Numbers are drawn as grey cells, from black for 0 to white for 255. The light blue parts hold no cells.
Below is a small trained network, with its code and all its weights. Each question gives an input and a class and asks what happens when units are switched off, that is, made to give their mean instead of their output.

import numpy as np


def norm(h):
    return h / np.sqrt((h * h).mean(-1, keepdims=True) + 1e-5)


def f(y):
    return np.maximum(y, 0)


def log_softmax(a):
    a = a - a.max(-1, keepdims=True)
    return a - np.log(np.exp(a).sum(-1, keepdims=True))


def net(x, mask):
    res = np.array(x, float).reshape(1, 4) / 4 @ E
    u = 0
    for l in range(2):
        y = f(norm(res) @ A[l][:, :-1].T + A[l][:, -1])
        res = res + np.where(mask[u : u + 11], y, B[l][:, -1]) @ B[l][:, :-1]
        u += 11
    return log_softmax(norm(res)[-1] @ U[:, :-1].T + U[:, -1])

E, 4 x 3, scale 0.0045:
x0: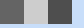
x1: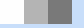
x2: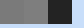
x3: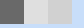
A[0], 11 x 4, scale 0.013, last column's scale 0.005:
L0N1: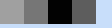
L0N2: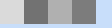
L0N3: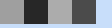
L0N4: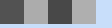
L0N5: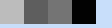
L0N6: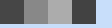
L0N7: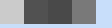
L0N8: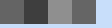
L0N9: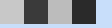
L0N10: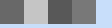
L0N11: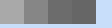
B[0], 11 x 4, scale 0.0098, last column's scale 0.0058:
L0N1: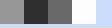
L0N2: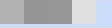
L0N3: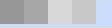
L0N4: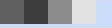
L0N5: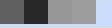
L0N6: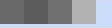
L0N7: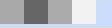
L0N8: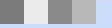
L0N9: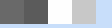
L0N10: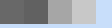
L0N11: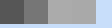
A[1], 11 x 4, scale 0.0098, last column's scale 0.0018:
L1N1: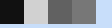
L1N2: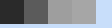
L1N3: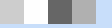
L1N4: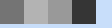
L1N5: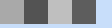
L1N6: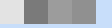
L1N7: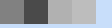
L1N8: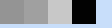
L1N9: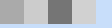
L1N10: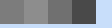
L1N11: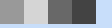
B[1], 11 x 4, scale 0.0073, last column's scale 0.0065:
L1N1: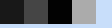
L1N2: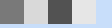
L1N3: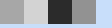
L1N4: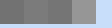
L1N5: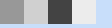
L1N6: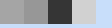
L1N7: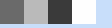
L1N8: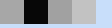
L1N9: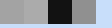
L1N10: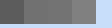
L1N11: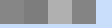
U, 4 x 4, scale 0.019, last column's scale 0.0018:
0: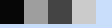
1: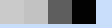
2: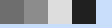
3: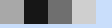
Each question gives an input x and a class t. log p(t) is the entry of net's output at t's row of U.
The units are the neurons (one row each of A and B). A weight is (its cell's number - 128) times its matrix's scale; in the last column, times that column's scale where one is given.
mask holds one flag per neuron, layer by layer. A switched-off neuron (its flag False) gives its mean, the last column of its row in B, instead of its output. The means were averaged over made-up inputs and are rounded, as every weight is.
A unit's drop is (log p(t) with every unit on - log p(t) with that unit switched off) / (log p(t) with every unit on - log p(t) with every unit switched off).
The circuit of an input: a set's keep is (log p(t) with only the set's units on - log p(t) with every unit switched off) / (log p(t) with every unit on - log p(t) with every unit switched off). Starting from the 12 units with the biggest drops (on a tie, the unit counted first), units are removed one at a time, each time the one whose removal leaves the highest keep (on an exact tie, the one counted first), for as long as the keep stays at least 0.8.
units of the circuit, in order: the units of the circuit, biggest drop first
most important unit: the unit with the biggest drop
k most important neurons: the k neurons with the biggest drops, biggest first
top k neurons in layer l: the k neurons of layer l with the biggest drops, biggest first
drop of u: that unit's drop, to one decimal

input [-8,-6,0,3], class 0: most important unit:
L0N7
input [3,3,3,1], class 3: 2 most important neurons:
L0N1, L0N8
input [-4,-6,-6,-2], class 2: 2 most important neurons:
L0N3, L1N8
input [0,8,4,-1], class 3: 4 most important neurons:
L0N1, L1N2, L0N8, L0N5
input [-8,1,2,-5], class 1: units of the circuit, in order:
L1N5, L0N8
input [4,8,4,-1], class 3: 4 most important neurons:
L0N1, L1N2, L0N8, L0N3
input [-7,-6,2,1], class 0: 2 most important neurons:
L0N7, L1N1
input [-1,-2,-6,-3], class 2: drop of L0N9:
0.4
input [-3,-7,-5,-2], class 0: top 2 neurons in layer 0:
L0N7, L0N2
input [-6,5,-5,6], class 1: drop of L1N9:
0.2
